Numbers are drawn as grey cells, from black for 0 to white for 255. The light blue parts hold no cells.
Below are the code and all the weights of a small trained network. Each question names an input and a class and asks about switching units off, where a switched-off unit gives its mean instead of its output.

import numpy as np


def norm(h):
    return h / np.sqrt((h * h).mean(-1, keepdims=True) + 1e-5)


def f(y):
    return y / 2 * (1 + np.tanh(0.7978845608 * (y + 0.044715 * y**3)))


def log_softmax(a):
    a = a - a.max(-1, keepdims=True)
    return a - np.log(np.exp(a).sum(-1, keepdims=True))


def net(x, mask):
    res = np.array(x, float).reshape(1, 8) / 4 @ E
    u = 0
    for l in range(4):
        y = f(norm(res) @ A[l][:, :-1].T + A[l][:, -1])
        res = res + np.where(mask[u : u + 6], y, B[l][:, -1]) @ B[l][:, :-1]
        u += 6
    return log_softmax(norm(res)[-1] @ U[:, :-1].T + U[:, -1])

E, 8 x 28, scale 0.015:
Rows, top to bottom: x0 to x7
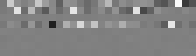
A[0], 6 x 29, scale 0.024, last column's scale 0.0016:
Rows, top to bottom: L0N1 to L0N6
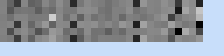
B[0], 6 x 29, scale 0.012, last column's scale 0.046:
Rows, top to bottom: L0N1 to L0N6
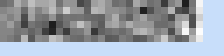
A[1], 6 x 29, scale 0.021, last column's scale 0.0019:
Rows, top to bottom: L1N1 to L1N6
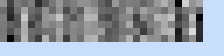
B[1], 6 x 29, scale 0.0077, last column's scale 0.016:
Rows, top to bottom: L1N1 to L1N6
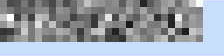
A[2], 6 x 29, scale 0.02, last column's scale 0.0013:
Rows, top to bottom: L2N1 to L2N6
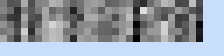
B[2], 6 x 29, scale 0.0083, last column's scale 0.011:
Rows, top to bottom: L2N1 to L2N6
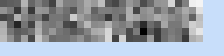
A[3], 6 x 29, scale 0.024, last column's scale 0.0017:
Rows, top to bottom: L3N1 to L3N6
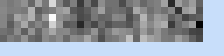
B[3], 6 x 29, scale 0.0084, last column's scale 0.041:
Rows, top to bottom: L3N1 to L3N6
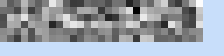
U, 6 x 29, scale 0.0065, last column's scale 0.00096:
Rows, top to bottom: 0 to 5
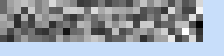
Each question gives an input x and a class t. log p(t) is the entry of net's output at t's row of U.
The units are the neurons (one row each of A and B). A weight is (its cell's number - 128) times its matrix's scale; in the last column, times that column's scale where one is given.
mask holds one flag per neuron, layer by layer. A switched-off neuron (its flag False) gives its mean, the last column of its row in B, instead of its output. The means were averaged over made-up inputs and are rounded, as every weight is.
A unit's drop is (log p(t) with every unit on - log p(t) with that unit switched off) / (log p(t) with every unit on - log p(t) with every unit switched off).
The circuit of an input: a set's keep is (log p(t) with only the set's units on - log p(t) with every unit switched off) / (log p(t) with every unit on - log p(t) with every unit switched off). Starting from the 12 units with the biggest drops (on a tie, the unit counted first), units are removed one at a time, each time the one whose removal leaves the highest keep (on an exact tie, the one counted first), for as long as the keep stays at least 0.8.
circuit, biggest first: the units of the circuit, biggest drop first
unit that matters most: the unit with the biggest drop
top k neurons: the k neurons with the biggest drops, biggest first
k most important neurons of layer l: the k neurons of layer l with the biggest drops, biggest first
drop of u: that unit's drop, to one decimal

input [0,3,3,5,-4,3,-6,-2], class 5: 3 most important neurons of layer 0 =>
[L0N3, L0N1, L0N4]
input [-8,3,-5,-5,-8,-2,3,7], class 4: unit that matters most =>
L0N5
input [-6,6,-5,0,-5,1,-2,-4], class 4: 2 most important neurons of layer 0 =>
[L0N5, L0N6]
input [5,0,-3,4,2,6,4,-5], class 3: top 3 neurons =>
[L0N2, L0N6, L0N1]
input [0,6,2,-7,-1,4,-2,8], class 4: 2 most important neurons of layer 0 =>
[L0N1, L0N2]
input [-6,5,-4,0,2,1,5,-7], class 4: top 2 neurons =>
[L0N5, L0N6]
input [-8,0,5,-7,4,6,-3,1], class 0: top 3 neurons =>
[L0N1, L0N4, L0N3]
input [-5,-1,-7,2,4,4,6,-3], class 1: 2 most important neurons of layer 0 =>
[L0N2, L0N1]
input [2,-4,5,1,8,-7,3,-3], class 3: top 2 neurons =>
[L0N4, L0N2]
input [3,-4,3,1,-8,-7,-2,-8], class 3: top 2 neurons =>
[L0N4, L0N2]
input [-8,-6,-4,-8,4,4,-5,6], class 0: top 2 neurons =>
[L0N1, L3N1]
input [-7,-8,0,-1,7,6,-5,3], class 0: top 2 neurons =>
[L0N1, L0N6]
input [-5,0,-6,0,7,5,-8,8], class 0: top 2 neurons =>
[L0N1, L0N4]
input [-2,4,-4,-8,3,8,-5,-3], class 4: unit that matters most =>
L0N1
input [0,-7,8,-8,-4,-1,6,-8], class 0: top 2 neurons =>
[L0N1, L0N3]
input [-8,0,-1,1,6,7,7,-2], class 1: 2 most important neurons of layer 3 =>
[L3N1, L3N3]
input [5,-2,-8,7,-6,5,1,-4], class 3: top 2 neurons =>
[L0N2, L0N1]
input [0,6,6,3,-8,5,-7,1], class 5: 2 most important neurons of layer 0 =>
[L0N3, L0N1]
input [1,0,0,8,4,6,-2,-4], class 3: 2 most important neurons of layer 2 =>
[L2N5, L2N1]
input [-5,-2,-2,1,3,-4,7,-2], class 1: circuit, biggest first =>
[L0N2]
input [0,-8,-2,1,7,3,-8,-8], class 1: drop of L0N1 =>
1.0
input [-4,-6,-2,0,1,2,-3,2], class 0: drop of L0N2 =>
0.0
